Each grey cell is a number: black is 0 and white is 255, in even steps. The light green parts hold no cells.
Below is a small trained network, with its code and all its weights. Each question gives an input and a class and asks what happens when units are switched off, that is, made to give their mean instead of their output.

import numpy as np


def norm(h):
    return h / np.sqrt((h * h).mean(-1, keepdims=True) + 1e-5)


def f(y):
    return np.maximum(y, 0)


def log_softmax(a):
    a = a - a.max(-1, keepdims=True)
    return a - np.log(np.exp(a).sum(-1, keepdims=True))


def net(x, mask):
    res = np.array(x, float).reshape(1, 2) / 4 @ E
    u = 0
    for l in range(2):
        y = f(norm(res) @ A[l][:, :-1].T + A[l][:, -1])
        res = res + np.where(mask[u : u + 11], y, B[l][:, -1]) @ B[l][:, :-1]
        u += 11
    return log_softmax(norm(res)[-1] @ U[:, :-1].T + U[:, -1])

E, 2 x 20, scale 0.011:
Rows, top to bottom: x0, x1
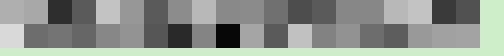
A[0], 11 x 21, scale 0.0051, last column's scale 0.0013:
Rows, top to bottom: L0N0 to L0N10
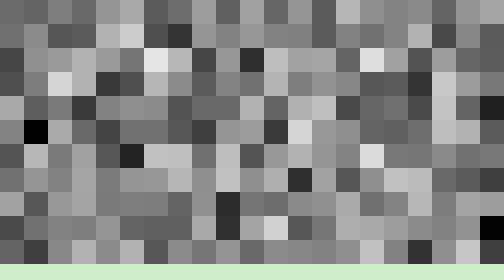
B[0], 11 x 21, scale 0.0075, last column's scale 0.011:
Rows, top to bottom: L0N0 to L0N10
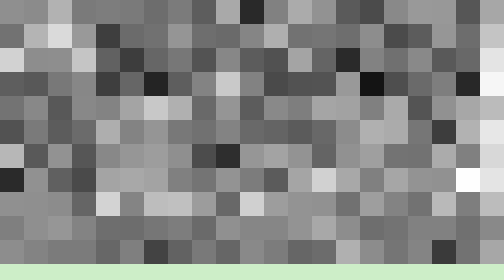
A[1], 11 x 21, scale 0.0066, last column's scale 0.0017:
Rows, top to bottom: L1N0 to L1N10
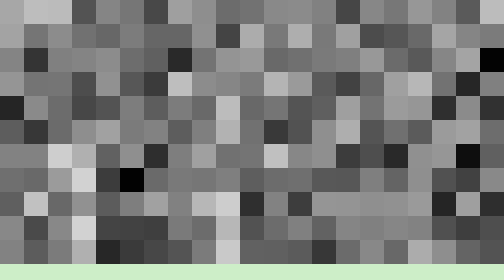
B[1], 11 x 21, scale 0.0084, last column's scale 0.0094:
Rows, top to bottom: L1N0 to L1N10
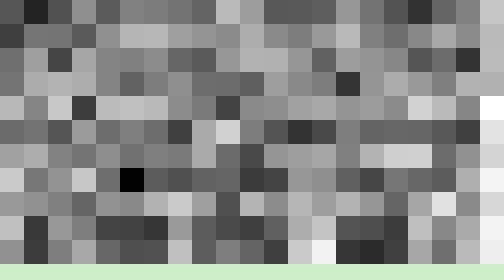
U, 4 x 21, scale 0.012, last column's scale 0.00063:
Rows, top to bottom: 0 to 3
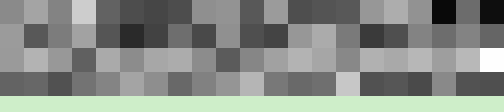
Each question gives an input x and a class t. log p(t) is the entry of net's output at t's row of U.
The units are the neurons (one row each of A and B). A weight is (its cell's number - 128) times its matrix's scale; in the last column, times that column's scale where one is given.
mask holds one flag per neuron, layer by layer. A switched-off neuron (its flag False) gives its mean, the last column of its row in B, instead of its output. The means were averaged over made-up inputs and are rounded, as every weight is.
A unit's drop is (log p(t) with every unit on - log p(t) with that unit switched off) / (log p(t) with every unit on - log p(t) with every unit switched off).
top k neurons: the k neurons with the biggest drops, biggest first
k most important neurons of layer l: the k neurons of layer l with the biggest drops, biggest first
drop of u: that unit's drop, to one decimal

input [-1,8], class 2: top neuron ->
(L0N3)
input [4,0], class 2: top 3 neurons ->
(L0N2, L0N6, L0N3)
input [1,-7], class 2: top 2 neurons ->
(L0N7, L0N3)
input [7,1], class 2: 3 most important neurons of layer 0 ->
(L0N6, L0N2, L0N3)
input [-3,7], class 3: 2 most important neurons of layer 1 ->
(L1N4, L1N6)
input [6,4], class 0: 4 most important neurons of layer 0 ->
(L0N7, L0N6, L0N3, L0N0)
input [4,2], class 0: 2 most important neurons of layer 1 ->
(L1N0, L1N4)
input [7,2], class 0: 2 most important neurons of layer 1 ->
(L1N0, L1N4)
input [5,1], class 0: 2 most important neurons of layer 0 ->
(L0N5, L0N1)
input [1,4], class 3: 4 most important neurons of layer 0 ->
(L0N7, L0N1, L0N0, L0N6)
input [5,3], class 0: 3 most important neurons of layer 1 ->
(L1N4, L1N0, L1N8)
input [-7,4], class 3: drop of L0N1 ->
0.1
